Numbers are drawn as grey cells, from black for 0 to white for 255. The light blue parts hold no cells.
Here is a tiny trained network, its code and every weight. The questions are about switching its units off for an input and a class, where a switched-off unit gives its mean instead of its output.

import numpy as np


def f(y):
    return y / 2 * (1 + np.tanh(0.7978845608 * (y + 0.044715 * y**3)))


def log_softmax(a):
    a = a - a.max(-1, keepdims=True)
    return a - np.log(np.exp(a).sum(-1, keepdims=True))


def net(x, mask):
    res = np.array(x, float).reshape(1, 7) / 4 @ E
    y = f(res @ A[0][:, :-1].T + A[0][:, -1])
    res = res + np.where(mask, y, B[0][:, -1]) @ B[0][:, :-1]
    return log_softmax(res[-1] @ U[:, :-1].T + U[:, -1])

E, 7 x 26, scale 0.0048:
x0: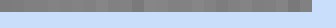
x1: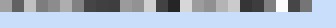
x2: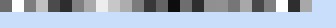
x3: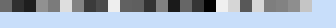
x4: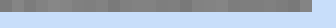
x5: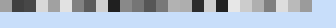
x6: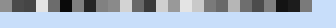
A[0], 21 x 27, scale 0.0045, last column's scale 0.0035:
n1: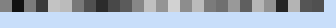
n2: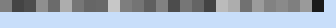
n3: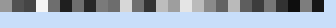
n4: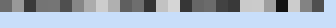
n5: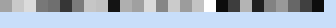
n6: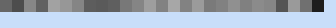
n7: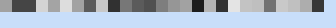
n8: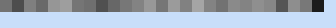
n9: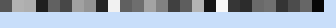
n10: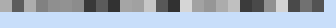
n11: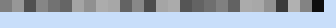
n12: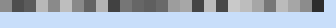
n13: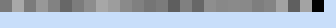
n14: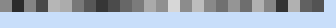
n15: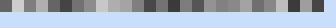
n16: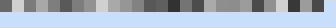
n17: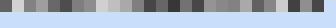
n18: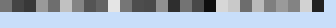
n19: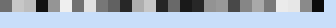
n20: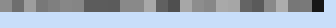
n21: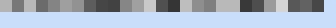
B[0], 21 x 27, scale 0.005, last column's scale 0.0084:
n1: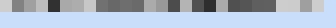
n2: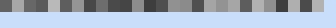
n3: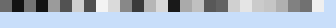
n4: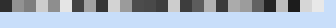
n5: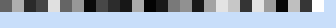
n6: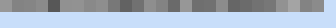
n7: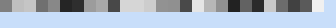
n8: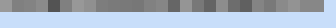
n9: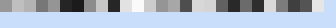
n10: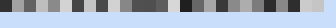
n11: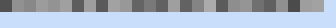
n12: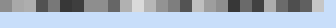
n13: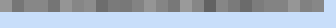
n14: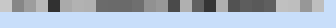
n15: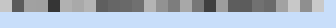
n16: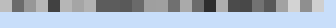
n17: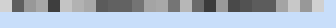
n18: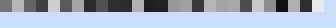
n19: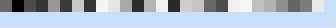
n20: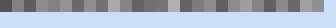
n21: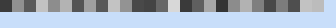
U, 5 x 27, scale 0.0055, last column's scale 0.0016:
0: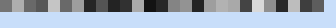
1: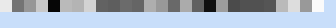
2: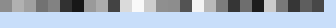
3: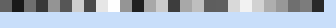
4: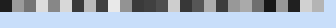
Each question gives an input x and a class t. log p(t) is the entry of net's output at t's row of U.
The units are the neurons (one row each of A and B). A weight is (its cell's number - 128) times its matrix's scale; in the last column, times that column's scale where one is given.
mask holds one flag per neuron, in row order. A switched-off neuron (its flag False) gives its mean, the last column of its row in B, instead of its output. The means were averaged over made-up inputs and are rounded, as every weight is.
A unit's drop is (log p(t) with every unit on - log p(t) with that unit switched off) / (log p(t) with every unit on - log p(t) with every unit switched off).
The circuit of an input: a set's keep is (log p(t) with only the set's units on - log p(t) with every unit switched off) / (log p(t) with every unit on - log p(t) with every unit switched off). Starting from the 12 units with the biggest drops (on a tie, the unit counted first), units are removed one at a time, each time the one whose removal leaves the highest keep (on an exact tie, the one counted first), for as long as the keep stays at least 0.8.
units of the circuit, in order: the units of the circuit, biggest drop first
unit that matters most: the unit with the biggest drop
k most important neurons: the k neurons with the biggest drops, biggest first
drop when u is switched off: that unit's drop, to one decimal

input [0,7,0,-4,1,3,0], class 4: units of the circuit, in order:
n10
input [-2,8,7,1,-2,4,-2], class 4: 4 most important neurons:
n10; n21; n1; n20
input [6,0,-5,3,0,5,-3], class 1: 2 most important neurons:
n1; n9
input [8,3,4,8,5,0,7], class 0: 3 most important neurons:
n18; n2; n19
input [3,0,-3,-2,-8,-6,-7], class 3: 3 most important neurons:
n19; n7; n12
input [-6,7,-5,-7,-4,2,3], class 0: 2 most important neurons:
n5; n4
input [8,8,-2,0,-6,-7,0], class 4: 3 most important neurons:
n10; n21; n7
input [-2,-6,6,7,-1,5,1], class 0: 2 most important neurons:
n18; n2
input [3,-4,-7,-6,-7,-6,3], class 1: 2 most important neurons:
n1; n14
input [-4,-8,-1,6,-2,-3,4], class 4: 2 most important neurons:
n4; n5
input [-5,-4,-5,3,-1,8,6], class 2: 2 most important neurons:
n7; n12
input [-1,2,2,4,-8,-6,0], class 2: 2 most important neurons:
n9; n5
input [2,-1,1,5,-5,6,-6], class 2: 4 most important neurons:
n7; n12; n5; n3
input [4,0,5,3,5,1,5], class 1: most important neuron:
n19
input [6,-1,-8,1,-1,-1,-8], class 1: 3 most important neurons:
n1; n14; n3
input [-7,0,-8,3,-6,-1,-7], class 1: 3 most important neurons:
n1; n14; n3
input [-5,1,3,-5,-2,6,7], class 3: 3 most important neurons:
n3; n9; n18
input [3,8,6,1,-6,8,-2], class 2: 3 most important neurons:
n7; n12; n4
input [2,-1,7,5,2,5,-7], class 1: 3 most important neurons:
n16; n17; n3
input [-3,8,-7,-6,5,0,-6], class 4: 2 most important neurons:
n10; n21
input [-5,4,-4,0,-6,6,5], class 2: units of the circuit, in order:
n7
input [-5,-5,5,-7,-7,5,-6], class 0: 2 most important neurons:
n5; n3
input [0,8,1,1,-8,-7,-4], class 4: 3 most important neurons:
n21; n10; n7
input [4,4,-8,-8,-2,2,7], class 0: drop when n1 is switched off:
-0.1
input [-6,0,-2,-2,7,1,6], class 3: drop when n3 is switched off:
0.1
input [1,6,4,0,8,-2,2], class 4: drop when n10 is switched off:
0.4
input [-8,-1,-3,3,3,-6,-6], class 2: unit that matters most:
n9
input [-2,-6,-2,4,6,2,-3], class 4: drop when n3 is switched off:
0.0
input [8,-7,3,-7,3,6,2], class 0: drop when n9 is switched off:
0.1
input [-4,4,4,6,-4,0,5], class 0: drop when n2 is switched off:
0.2
